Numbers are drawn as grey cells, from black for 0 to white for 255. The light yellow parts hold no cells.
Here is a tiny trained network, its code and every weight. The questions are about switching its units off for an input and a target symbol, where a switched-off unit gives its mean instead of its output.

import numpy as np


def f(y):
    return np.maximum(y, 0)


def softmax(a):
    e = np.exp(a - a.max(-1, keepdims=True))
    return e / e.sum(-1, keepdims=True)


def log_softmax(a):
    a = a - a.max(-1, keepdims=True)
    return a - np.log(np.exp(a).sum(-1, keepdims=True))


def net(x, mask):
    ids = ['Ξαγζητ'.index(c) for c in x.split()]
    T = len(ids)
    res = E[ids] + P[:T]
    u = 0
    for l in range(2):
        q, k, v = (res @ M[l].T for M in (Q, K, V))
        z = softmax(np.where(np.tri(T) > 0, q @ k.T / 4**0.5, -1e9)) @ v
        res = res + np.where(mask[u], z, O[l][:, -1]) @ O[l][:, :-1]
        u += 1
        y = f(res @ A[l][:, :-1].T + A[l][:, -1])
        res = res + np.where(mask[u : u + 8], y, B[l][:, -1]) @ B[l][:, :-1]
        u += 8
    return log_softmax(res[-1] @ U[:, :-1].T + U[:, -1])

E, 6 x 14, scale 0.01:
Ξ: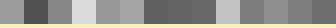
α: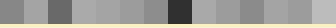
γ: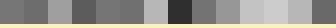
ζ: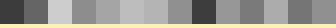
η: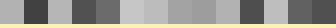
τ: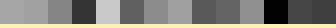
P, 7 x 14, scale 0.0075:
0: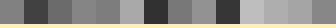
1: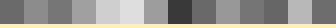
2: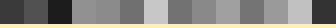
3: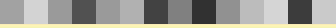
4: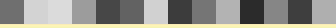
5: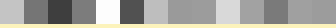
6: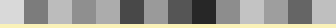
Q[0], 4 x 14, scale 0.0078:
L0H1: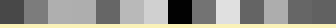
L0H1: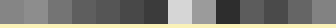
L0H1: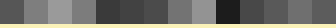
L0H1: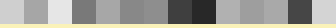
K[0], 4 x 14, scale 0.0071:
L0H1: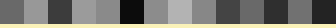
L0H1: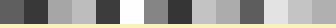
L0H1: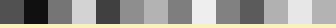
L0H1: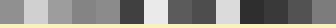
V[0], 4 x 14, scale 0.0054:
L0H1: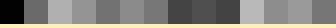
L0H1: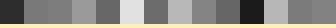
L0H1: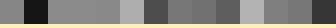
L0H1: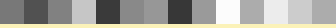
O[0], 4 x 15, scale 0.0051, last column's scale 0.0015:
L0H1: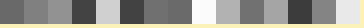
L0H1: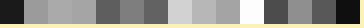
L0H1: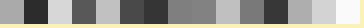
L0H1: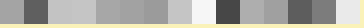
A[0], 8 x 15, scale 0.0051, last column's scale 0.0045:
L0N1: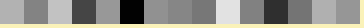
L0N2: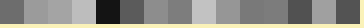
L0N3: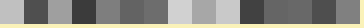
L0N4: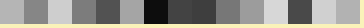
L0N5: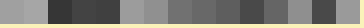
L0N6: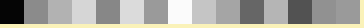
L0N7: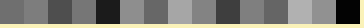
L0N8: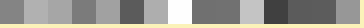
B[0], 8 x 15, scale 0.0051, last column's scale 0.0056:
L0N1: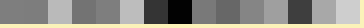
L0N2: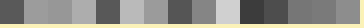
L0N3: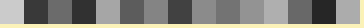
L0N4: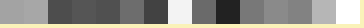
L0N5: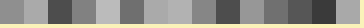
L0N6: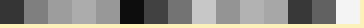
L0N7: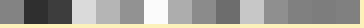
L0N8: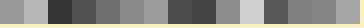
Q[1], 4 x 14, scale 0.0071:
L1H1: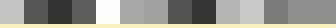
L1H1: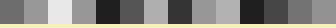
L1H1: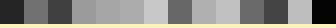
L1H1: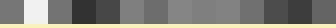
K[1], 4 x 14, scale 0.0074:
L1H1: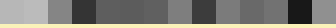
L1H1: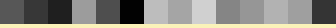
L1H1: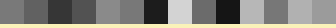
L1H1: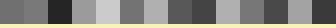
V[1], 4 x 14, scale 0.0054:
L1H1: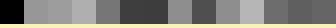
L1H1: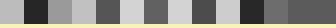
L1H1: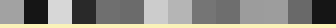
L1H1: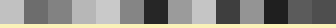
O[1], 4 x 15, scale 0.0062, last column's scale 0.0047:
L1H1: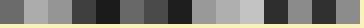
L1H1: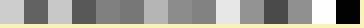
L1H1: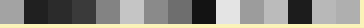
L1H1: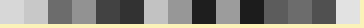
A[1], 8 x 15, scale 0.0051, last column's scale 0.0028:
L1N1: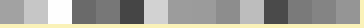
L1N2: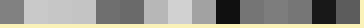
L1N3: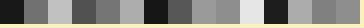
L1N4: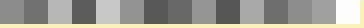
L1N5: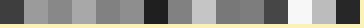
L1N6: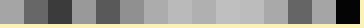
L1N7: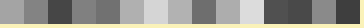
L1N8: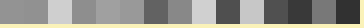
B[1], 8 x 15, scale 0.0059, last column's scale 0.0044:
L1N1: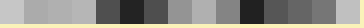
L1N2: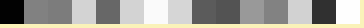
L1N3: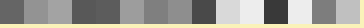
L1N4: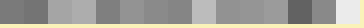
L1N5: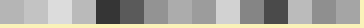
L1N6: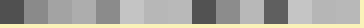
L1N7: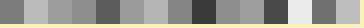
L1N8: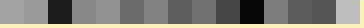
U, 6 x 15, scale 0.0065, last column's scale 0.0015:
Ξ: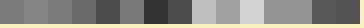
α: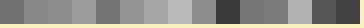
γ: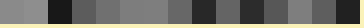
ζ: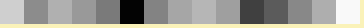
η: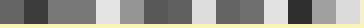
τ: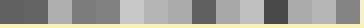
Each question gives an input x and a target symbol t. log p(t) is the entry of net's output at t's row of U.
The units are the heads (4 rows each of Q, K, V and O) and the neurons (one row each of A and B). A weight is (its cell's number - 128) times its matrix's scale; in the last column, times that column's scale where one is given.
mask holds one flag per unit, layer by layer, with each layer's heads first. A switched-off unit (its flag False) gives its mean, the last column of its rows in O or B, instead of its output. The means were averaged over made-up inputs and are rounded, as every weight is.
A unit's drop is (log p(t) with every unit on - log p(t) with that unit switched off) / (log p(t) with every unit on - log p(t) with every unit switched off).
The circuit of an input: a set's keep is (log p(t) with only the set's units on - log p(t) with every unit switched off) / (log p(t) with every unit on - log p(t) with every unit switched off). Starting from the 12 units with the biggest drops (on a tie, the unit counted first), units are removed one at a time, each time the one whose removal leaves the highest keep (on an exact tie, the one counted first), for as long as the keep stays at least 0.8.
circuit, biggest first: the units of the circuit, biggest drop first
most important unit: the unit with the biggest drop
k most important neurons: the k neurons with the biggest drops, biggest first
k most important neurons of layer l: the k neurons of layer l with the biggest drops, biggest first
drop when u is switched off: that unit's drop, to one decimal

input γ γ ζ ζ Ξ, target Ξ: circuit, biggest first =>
(L1H1 L0N6 L0H1)
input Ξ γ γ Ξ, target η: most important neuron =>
(L0N4)
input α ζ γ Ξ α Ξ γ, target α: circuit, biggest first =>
(L1H1 L1N2 L0H1)
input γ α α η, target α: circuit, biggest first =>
(L1H1 L1N2 L0N4)
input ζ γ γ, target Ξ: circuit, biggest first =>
(L1H1 L0H1 L0N6)
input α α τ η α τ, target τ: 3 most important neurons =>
(L0N8 L1N7 L0N4)
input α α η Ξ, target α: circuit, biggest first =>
(L1H1 L0N4 L1N2)
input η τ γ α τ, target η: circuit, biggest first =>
(L1H1 L0N1)
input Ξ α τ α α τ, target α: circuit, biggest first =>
(L0H1 L1H1)
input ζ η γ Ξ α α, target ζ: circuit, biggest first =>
(L1H1 L1N1 L0N4)
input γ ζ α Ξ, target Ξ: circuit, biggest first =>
(L1H1 L0H1 L0N6 L0N4)
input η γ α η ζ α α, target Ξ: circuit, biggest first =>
(L1H1 L0N6 L0H1 L0N2)
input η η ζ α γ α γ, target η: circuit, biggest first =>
(L1H1 L0H1)
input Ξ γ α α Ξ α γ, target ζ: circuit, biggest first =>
(L1H1 L1N1 L0N2)
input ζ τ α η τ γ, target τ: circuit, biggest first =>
(L1H1 L0N4)
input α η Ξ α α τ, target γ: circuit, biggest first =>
(L0N8 L1H1)
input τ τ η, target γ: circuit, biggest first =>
(L0H1)
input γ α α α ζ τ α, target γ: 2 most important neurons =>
(L0N4 L0N6)
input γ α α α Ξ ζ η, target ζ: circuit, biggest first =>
(L1H1 L1N1 L0N2)
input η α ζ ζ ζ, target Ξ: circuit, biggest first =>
(L1H1 L0N6 L0H1)
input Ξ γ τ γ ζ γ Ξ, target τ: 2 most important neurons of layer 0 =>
(L0N6 L0N3)
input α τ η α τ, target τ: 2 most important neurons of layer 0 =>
(L0N1 L0N6)
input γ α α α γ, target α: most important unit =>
L1N2
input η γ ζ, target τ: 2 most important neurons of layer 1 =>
(L1N6 L1N7)
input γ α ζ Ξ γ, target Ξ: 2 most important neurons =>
(L0N6 L1N3)
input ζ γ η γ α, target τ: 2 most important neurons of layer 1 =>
(L1N6 L1N7)
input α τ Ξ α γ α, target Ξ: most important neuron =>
(L0N1)
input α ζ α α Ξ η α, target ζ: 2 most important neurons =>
(L1N1 L0N2)
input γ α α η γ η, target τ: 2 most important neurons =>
(L1N6 L1N7)
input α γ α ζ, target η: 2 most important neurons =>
(L0N4 L0N6)
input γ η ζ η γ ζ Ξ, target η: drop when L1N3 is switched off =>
0.0
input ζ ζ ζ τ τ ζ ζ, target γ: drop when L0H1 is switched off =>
1.0
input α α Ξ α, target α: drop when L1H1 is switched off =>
0.9
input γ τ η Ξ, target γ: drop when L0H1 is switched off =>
0.4
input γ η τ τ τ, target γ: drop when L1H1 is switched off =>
0.1
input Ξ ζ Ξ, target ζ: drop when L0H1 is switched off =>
0.2
